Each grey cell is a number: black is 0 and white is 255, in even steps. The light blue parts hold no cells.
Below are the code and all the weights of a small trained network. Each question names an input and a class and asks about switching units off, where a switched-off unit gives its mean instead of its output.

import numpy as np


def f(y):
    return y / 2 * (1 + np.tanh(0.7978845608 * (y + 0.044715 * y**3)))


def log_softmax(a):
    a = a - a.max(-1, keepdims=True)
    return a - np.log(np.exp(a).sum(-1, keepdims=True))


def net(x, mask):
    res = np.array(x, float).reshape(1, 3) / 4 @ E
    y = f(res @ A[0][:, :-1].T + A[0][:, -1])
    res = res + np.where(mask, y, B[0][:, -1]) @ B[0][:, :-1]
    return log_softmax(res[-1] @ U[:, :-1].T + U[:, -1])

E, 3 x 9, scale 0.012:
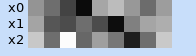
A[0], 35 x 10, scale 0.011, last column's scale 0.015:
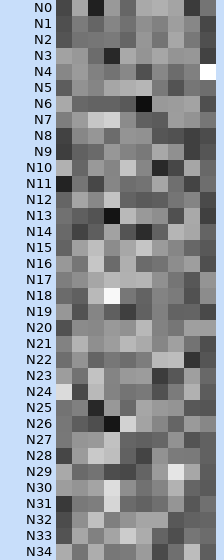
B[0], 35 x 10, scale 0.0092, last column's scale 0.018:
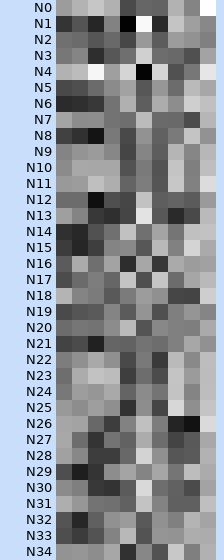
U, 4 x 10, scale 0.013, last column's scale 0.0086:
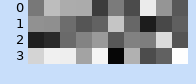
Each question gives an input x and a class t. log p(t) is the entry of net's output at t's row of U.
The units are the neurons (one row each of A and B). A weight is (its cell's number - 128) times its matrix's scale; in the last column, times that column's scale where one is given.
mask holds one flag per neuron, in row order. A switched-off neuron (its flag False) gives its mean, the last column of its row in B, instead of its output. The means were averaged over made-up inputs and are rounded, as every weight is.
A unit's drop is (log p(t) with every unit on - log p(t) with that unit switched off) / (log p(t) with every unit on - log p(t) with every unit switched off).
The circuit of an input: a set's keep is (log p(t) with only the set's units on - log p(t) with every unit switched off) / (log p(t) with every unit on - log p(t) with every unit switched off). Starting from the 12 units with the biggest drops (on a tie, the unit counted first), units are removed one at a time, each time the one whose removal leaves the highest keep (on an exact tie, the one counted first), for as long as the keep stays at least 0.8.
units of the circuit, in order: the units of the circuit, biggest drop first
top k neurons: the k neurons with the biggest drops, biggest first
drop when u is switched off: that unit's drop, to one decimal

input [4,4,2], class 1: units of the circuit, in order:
N26
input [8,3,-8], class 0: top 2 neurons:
N0; N25
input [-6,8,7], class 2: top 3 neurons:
N14; N6; N29
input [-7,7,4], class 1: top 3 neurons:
N7; N28; N18
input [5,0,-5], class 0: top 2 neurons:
N0; N25
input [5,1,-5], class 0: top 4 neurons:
N0; N25; N11; N18
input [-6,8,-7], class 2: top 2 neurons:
N14; N6
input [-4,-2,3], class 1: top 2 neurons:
N0; N30
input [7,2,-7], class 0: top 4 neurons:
N0; N25; N11; N22
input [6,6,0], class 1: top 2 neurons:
N26; N13
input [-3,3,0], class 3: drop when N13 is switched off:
0.2
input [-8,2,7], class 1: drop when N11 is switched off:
0.1
